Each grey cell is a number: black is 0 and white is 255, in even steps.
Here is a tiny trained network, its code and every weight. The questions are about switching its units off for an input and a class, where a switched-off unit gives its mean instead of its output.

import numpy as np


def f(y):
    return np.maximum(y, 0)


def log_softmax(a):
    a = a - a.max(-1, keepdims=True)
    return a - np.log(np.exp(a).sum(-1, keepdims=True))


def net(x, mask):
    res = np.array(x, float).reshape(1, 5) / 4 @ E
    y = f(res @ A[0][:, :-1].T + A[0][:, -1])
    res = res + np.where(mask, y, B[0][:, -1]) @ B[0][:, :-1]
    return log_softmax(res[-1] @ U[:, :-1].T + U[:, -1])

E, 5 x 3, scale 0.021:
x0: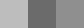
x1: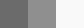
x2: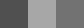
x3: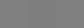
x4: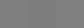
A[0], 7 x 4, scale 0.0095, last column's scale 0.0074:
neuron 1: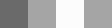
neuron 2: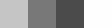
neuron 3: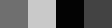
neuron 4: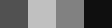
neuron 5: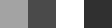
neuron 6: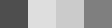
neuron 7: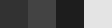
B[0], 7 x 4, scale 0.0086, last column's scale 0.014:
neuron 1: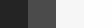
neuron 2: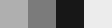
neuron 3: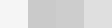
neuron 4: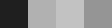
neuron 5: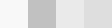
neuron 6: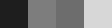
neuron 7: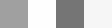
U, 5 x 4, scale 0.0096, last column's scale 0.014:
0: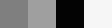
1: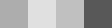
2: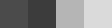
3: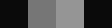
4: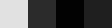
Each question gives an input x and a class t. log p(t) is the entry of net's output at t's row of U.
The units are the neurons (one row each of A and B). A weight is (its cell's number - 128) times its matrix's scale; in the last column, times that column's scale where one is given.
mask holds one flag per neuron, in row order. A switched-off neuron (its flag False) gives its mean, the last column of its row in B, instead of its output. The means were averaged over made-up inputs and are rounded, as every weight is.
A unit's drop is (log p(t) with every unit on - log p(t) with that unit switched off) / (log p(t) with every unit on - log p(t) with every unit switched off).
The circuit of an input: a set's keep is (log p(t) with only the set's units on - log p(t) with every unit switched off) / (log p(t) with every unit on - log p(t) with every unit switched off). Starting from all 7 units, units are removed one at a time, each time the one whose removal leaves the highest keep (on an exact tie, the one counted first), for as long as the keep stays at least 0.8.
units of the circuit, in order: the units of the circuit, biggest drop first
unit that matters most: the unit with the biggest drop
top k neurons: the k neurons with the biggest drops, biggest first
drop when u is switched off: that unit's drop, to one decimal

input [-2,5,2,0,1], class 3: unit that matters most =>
neuron 6
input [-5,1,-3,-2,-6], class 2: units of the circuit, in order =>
neuron 3; neuron 7
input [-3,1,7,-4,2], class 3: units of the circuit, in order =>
neuron 5; neuron 6
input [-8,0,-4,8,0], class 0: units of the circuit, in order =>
neuron 1; neuron 5
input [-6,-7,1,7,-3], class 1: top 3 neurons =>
neuron 3; neuron 7; neuron 6
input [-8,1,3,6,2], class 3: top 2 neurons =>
neuron 5; neuron 6
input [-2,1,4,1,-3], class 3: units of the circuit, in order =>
neuron 5; neuron 3
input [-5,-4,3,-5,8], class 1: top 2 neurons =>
neuron 3; neuron 7
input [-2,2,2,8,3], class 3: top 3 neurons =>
neuron 5; neuron 3; neuron 6
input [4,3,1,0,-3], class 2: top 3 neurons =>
neuron 7; neuron 3; neuron 1
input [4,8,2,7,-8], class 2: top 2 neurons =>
neuron 1; neuron 7
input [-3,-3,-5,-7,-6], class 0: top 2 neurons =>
neuron 5; neuron 7
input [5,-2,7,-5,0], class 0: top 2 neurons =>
neuron 5; neuron 1
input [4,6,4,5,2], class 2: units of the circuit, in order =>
neuron 1
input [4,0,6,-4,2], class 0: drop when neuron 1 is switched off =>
0.4
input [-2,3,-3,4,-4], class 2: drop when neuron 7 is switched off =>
0.2
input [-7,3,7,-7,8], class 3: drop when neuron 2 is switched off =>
0.0
